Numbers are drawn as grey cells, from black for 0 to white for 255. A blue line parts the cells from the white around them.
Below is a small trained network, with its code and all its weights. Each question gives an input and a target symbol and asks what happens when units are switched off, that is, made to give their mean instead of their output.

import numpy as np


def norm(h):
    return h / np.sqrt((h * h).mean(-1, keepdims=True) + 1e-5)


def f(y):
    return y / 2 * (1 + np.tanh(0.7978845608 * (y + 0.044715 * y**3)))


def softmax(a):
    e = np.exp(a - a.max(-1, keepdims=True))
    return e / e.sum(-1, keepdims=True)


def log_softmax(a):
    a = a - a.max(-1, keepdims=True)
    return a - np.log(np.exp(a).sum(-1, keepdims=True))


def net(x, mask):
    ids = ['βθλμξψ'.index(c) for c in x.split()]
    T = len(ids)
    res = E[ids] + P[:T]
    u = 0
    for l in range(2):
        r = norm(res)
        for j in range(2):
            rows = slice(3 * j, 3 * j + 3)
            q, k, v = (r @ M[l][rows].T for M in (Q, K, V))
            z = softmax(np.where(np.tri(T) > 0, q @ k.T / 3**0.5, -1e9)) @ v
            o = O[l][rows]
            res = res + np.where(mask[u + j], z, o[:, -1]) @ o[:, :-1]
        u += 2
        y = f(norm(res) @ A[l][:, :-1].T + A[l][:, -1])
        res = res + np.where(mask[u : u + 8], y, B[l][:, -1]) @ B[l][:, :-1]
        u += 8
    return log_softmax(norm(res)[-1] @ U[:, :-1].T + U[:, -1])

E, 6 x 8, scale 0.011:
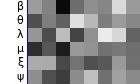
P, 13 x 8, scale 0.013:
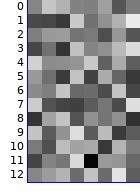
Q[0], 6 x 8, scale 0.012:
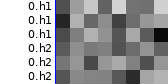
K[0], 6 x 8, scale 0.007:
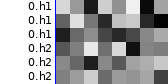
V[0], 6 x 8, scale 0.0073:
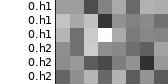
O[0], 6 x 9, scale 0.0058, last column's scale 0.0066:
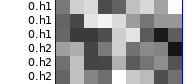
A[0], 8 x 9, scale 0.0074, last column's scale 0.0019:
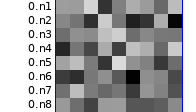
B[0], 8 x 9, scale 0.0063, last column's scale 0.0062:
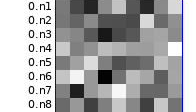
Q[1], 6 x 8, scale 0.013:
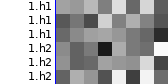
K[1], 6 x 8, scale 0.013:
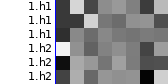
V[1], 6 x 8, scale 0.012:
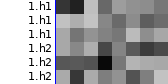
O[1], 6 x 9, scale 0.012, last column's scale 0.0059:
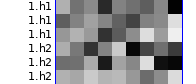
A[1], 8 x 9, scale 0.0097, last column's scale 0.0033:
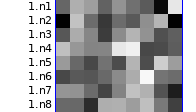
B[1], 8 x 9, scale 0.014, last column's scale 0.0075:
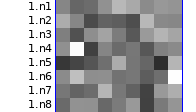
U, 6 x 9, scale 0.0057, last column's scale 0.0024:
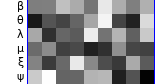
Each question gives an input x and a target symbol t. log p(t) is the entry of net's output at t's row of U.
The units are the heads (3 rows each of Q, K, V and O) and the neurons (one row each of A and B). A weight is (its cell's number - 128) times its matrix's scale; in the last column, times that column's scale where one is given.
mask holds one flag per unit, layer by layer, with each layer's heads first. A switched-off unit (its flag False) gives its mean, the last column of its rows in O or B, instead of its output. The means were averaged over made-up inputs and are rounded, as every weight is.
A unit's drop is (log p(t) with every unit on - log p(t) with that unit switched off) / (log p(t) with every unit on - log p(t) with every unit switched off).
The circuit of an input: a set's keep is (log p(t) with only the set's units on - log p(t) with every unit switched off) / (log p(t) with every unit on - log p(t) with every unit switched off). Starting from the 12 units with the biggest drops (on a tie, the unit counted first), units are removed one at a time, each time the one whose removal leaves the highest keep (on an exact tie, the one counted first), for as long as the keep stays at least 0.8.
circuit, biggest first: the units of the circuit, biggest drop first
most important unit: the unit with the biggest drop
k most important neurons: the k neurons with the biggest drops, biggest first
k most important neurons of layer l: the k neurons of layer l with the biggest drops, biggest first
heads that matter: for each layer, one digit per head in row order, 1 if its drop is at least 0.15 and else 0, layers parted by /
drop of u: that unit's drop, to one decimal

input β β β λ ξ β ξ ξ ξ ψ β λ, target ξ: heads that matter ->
10 / 01
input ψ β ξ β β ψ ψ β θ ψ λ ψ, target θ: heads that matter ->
00 / 11
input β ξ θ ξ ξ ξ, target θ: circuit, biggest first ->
1.n5, 0.h1
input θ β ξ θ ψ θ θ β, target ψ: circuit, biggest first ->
1.h2, 0.h1, 1.n4, 0.n5
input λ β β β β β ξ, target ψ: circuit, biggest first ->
0.h1, 1.h1, 1.n4
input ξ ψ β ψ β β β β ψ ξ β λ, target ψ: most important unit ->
1.n4
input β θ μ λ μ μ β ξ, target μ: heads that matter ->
01 / 01
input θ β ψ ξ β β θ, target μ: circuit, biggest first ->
1.h2, 0.h1
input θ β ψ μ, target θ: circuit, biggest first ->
0.h1, 1.h2
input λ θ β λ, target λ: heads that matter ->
00 / 10
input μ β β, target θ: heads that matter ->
01 / 11
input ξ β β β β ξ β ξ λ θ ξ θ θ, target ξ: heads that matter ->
00 / 01
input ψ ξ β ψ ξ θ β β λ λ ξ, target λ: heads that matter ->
11 / 01
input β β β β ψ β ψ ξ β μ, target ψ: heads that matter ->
00 / 11
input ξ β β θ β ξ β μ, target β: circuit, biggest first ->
1.h2
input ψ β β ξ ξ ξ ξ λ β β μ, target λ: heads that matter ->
11 / 01
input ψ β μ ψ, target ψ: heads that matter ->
10 / 01
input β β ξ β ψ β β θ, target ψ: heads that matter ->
10 / 11
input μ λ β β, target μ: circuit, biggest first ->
0.h1, 1.h2
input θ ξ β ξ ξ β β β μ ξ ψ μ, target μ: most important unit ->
0.n6
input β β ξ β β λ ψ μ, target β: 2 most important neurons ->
0.n6, 0.n1
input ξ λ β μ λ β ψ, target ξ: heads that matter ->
00 / 01
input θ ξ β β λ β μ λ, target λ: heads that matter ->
10 / 01
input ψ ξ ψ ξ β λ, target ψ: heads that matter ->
00 / 01
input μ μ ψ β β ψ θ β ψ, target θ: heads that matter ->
11 / 11
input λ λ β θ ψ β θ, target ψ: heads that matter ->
10 / 10
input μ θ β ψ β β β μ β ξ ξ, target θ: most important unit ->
1.h1
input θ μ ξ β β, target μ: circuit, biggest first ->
1.h2, 0.h1
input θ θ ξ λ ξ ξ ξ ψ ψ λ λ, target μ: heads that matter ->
10 / 01
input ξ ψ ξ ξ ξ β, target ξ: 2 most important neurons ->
0.n4, 0.n7
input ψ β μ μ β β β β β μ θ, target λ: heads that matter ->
11 / 01
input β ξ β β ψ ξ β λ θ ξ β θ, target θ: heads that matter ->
10 / 11
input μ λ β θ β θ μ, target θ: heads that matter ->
11 / 11
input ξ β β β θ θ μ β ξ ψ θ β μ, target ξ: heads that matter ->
00 / 01
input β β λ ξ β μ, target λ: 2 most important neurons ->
0.n1, 1.n1
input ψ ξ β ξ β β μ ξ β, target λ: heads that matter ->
10 / 01
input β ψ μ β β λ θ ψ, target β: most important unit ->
1.h2
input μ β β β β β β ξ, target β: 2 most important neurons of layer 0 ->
0.n6, 0.n1
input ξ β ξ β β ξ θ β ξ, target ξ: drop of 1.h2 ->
0.3
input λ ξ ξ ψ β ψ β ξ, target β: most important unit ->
1.h2
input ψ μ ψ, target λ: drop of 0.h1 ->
0.2
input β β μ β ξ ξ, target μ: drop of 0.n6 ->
0.5
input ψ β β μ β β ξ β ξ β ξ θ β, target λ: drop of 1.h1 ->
0.1
